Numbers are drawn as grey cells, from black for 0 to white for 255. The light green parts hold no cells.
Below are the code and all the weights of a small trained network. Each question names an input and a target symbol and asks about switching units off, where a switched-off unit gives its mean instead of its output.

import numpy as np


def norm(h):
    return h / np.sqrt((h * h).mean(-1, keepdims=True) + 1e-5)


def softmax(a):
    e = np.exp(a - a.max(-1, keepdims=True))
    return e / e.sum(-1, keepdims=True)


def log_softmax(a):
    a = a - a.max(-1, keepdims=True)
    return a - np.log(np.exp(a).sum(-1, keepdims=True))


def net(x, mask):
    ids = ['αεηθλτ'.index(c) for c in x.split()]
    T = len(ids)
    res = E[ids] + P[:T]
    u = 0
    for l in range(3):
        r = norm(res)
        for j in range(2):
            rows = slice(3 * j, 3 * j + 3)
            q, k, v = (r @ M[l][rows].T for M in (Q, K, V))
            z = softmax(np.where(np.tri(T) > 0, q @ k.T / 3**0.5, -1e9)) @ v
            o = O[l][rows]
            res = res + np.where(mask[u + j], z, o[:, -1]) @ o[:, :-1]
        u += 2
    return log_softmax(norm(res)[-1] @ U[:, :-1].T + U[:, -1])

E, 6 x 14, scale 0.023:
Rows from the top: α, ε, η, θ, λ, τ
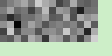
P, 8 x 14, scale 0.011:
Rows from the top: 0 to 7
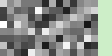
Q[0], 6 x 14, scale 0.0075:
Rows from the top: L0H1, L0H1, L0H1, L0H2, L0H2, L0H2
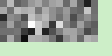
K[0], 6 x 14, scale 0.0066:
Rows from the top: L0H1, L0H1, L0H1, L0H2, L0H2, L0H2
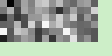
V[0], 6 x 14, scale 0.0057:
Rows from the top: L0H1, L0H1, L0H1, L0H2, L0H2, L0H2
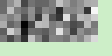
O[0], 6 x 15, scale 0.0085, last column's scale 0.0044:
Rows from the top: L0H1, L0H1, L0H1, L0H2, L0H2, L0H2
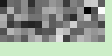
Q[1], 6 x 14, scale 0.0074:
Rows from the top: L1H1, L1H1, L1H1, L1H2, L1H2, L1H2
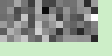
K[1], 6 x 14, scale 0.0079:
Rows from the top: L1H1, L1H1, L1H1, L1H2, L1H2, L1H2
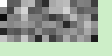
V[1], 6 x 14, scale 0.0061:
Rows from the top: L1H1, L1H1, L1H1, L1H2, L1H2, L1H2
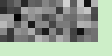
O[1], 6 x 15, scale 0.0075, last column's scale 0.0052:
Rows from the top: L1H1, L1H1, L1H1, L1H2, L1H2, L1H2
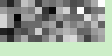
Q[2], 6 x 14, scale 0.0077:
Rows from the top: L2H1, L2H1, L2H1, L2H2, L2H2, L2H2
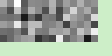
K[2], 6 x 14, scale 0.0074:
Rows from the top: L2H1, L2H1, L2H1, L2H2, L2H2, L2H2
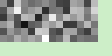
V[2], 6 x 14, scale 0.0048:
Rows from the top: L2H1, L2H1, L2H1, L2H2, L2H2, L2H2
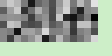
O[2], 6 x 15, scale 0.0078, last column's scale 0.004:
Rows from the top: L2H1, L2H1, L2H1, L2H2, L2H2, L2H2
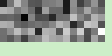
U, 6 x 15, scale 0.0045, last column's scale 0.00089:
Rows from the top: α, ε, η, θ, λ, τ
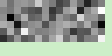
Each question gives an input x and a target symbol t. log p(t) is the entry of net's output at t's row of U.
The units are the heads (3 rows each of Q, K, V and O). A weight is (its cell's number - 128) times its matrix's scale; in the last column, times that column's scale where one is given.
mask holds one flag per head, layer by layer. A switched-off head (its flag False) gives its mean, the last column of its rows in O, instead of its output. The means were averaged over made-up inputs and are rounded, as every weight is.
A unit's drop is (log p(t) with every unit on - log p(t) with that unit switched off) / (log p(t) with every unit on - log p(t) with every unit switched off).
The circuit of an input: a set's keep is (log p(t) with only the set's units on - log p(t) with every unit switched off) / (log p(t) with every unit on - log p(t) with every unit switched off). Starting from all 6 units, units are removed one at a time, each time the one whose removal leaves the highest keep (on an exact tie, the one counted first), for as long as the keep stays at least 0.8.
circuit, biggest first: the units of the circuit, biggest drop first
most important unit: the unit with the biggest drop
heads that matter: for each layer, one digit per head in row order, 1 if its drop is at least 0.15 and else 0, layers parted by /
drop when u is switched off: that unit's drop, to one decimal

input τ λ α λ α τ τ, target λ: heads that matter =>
01 / 00 / 10
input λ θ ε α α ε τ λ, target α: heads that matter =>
01 / 00 / 01
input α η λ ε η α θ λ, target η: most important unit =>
L0H1
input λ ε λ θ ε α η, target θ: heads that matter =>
00 / 10 / 00
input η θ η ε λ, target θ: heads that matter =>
10 / 10 / 00
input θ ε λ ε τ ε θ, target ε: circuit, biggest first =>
L0H2; L1H1
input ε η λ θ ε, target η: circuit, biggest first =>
L1H1; L0H2
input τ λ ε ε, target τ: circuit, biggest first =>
L0H2; L1H1
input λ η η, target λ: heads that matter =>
11 / 00 / 00
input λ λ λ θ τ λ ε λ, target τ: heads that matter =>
01 / 01 / 00
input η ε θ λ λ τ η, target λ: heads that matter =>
01 / 00 / 00
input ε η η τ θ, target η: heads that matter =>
00 / 10 / 00
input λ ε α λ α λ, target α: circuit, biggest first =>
L0H2; L1H1
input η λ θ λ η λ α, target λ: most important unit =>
L0H2
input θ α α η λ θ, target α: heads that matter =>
01 / 10 / 00
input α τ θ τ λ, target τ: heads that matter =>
01 / 11 / 00
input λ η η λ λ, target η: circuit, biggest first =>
L1H1; L0H2
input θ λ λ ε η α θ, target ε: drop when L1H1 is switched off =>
0.3
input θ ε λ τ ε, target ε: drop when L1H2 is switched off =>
0.0
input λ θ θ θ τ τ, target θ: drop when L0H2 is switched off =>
-0.1
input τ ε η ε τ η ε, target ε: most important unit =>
L0H2
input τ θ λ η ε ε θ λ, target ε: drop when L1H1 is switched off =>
-0.1
